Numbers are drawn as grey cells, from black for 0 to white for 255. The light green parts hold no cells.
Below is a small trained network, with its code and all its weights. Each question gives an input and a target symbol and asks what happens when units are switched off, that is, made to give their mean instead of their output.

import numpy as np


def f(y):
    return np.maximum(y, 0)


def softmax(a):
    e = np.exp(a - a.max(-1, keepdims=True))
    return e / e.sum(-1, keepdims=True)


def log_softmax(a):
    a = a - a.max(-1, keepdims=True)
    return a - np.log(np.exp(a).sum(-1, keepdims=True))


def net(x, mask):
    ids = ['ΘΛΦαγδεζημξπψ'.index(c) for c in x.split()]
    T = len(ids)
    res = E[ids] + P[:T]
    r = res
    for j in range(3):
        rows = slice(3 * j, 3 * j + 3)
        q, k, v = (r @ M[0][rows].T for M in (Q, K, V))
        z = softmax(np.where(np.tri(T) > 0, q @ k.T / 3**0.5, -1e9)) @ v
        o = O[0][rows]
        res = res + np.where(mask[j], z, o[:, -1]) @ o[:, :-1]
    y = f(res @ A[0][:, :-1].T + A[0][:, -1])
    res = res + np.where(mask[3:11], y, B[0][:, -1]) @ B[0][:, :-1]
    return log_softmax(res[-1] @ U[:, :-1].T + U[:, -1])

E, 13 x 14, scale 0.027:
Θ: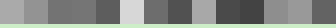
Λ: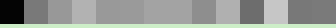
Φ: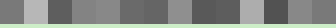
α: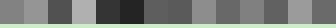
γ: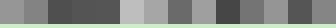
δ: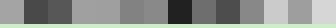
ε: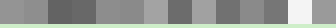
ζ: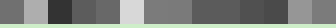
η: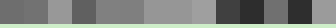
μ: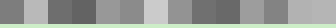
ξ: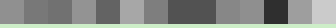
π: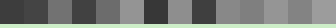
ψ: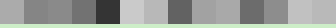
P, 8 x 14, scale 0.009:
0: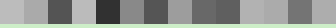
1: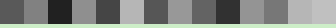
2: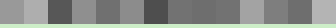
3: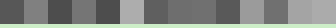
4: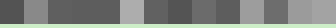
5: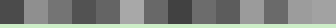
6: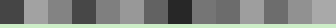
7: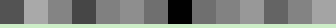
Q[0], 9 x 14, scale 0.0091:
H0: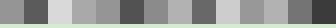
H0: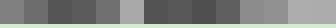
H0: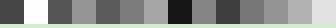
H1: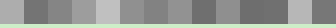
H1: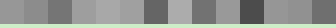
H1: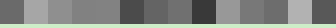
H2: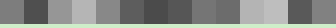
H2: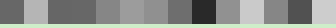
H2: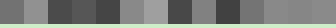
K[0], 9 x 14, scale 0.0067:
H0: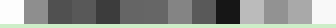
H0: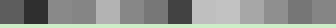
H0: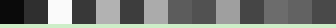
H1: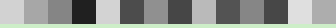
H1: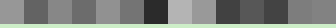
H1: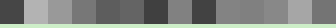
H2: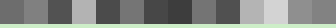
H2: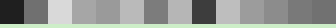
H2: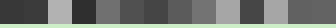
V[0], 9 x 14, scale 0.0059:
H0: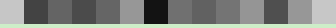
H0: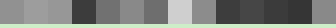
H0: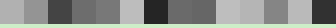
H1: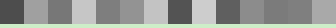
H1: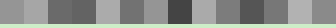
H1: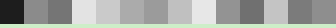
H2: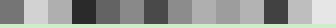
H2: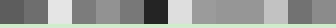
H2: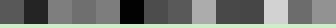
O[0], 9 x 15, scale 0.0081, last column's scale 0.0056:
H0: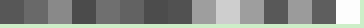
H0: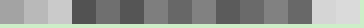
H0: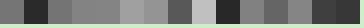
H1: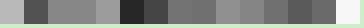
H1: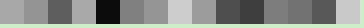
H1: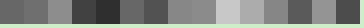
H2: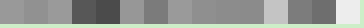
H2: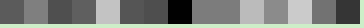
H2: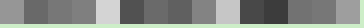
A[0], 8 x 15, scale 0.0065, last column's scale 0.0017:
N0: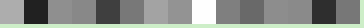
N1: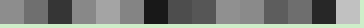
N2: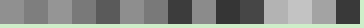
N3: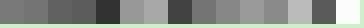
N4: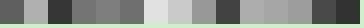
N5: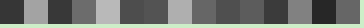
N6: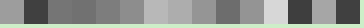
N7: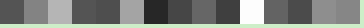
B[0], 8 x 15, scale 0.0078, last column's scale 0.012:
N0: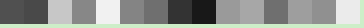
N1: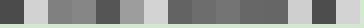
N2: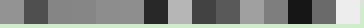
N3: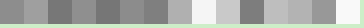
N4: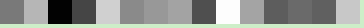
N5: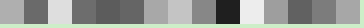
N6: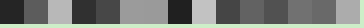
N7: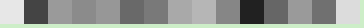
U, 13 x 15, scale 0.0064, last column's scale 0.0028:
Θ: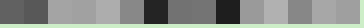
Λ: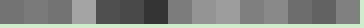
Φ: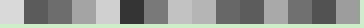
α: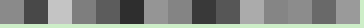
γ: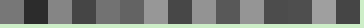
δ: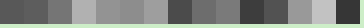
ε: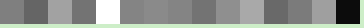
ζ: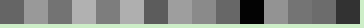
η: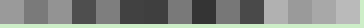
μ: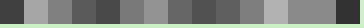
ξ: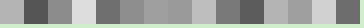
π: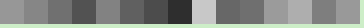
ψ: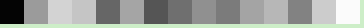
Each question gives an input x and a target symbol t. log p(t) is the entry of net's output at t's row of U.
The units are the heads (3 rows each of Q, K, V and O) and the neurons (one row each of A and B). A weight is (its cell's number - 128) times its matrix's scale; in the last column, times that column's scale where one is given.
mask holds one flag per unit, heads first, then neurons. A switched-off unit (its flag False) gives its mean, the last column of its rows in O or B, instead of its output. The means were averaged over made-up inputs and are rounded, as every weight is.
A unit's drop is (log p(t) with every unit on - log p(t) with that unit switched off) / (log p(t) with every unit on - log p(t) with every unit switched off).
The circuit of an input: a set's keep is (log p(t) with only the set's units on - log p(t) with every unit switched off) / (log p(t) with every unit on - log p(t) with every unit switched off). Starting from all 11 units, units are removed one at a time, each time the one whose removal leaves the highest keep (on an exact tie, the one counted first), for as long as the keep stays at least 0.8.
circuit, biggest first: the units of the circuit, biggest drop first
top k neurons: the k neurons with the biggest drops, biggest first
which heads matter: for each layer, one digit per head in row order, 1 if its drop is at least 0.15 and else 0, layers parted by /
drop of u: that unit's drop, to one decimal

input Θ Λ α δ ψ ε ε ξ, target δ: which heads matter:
101
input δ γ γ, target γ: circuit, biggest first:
(N6 H2 N3)
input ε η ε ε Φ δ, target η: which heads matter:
100
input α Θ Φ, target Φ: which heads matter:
101
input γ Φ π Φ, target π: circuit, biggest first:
(H0 H2)
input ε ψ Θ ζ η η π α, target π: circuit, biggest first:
(H2 H1)
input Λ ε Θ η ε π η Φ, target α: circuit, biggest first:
(N5 H2)
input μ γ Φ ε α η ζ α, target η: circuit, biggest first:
(H0)
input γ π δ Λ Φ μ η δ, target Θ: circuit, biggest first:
(N2 N4)
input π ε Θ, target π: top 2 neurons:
(N1 N3)
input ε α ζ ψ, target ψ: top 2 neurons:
(N0 N3)
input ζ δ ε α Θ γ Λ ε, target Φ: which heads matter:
110
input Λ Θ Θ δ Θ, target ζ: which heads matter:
100
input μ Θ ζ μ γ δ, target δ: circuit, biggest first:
(H2 H0 N1)
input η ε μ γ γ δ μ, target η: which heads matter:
100
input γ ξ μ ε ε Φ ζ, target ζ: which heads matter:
001
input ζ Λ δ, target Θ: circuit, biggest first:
(N2 H2)
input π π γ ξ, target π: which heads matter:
101
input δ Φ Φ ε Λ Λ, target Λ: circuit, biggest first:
(H1 N7 N0)
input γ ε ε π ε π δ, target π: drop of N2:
-0.1
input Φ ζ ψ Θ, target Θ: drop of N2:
0.2
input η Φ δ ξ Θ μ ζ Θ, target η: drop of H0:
1.0
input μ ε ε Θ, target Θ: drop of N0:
0.7
